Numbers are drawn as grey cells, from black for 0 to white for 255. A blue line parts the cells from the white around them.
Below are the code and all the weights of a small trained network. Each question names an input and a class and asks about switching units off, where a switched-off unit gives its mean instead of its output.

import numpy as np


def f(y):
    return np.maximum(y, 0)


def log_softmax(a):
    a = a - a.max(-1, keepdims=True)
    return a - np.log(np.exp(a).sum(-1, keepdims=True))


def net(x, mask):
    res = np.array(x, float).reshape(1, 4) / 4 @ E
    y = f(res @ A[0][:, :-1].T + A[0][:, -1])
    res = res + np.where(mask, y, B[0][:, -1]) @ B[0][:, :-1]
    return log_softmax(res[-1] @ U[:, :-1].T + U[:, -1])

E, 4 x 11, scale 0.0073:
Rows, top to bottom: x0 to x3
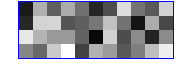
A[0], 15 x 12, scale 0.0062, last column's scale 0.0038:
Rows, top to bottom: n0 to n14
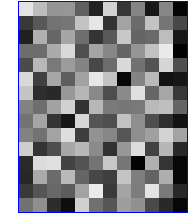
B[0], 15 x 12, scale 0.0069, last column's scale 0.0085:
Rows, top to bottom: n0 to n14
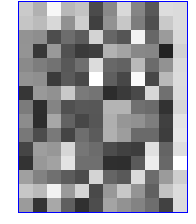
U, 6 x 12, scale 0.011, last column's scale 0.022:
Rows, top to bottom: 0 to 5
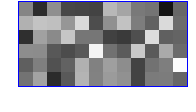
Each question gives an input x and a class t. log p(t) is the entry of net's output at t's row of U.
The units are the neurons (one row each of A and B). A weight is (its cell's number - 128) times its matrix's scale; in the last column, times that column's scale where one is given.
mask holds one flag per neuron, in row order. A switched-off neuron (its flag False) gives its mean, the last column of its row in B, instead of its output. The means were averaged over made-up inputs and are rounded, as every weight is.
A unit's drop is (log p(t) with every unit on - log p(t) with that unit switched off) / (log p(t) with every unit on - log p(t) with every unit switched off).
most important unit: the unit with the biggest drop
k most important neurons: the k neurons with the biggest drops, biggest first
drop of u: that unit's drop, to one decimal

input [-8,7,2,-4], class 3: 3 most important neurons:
[n5 n10 n6]
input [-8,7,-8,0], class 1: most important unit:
n13
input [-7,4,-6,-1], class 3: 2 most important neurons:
[n5 n0]
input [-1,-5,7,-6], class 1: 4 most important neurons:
[n0 n3 n7 n9]
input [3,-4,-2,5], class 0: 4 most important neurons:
[n3 n11 n7 n9]
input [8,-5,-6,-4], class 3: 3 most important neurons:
[n12 n2 n4]
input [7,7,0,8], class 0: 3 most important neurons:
[n3 n7 n9]
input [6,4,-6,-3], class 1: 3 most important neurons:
[n1 n13 n5]
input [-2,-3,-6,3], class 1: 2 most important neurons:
[n13 n1]
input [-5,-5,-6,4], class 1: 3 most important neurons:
[n13 n1 n11]
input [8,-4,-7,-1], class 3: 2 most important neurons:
[n12 n2]
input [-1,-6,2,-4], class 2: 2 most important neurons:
[n6 n10]
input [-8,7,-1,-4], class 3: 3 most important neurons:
[n5 n10 n6]
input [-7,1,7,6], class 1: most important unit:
n0
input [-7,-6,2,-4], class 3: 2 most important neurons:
[n5 n11]
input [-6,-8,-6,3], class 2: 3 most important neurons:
[n6 n10 n0]
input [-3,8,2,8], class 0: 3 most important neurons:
[n7 n3 n9]
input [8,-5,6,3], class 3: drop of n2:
0.2
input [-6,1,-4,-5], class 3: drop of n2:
-0.1
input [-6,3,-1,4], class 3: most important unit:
n5
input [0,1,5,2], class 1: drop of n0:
0.5
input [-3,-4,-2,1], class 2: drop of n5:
0.0
